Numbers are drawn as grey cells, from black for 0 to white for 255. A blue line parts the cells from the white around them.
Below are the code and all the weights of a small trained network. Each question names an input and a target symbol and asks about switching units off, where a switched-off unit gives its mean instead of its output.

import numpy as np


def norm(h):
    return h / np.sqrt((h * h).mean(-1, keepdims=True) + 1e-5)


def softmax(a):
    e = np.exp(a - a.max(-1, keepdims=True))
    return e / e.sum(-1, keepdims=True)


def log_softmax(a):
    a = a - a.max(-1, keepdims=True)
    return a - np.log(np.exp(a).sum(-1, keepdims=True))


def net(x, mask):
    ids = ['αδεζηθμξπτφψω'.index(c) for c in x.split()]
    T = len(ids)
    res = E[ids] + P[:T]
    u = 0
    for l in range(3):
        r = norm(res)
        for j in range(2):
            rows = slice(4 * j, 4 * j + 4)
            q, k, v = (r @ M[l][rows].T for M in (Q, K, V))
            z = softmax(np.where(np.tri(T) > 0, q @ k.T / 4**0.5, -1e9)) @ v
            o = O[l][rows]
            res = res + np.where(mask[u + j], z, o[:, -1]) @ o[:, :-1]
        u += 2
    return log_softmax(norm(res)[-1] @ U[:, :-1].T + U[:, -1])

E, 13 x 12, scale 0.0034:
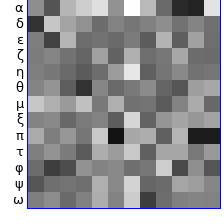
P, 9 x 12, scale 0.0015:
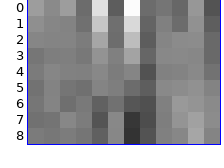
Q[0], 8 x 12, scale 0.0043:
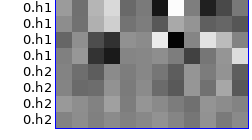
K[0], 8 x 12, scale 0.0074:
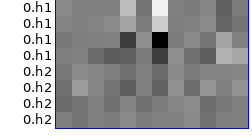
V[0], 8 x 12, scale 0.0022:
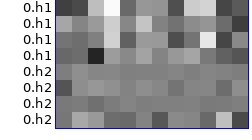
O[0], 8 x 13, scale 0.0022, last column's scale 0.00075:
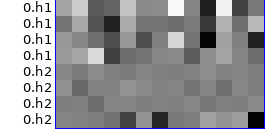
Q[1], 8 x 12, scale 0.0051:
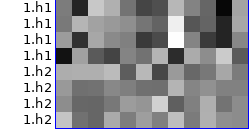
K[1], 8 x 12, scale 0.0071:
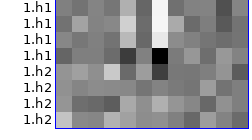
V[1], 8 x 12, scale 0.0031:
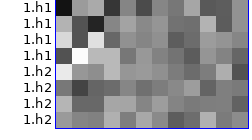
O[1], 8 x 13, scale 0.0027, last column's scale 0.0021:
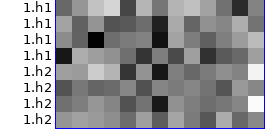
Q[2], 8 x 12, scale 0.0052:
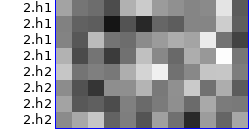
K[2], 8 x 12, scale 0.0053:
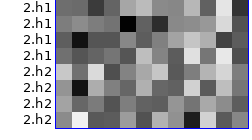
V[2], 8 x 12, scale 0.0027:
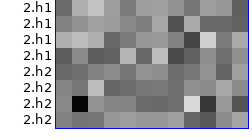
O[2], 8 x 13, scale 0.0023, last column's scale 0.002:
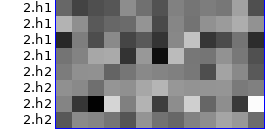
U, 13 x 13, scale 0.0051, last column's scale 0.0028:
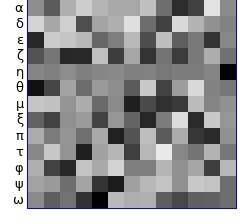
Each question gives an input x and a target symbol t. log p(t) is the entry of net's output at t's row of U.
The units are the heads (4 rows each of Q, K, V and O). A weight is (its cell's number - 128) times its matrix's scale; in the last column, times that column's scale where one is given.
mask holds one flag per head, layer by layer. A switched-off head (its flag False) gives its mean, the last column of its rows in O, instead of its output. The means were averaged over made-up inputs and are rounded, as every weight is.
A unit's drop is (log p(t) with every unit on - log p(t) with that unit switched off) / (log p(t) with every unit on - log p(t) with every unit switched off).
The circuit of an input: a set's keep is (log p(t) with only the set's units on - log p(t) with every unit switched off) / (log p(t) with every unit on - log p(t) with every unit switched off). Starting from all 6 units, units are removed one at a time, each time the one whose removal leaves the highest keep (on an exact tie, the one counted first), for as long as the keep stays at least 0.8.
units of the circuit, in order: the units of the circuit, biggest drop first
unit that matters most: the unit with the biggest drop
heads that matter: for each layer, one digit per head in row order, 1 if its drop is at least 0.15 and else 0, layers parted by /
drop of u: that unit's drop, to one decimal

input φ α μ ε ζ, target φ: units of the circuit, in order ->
1.h1, 2.h2
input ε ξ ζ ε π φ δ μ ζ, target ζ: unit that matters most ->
1.h1
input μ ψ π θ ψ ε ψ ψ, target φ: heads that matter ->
00 / 10 / 01
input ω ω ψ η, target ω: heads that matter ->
00 / 00 / 10
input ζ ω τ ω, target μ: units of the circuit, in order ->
2.h1, 2.h2
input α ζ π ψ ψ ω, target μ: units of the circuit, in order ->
2.h1, 0.h1
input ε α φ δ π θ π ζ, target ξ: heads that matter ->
10 / 00 / 00
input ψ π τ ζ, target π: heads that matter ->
00 / 10 / 11
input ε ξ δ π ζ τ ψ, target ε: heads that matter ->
00 / 10 / 00
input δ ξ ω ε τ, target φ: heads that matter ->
00 / 00 / 01
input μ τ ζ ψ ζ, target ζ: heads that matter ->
00 / 00 / 00
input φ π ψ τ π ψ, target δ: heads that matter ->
00 / 00 / 00
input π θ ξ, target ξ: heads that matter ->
10 / 00 / 00
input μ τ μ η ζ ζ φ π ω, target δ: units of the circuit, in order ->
1.h1
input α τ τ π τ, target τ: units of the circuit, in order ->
2.h1, 2.h2, 0.h1
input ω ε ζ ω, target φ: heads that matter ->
00 / 10 / 00
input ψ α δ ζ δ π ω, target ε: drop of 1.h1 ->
1.7
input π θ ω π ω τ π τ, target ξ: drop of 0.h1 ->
1.0
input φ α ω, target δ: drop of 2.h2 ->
0.1
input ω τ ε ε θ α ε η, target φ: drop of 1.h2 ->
0.0
